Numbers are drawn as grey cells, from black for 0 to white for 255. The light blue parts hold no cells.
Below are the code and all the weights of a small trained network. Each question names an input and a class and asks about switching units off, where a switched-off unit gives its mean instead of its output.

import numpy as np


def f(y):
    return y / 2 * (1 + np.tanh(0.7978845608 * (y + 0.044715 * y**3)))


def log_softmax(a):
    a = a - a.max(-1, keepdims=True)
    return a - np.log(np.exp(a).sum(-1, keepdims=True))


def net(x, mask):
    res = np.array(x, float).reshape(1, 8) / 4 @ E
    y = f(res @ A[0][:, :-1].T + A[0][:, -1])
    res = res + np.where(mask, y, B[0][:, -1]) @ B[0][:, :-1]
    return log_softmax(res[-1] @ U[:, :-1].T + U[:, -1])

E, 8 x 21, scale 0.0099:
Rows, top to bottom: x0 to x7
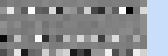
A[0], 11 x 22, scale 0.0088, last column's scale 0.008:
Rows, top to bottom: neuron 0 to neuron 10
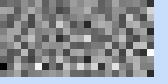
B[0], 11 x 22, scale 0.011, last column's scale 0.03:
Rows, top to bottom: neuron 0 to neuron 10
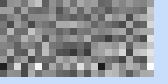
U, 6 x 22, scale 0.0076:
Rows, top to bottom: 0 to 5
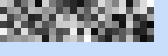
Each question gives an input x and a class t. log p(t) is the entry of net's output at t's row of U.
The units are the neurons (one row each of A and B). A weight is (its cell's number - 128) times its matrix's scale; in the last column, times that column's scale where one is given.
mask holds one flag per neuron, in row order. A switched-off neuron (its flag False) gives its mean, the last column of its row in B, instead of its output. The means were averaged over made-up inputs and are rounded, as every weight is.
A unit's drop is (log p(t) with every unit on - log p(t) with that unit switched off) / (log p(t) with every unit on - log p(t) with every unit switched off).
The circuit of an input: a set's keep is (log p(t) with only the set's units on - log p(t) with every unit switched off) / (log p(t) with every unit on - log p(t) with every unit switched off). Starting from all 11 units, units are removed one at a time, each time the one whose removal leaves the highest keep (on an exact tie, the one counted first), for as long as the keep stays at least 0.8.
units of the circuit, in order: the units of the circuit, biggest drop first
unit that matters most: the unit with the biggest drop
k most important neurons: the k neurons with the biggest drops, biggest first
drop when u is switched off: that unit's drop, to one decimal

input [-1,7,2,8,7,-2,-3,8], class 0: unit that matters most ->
neuron 9
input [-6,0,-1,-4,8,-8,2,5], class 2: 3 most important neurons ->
(neuron 7; neuron 9; neuron 8)
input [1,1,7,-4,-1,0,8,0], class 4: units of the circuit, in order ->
(neuron 9; neuron 7)
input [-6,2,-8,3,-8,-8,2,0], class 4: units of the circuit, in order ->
(neuron 7; neuron 9)
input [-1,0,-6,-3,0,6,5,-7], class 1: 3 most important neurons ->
(neuron 7; neuron 8; neuron 3)
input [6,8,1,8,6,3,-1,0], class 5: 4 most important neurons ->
(neuron 5; neuron 7; neuron 2; neuron 1)
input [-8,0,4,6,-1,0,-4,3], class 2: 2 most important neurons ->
(neuron 9; neuron 7)
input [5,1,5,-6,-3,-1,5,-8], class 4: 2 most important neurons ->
(neuron 5; neuron 9)
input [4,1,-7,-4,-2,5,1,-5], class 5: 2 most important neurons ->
(neuron 5; neuron 6)
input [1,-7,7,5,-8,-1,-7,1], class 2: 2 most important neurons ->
(neuron 9; neuron 3)
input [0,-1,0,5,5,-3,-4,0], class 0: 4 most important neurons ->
(neuron 9; neuron 5; neuron 3; neuron 8)
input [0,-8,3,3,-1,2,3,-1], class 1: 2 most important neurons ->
(neuron 7; neuron 2)
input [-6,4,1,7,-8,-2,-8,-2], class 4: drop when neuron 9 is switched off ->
0.6
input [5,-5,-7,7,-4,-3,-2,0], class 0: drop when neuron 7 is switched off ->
0.9
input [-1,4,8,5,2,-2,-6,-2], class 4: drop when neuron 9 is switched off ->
0.6
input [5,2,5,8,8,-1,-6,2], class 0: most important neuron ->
(neuron 9)
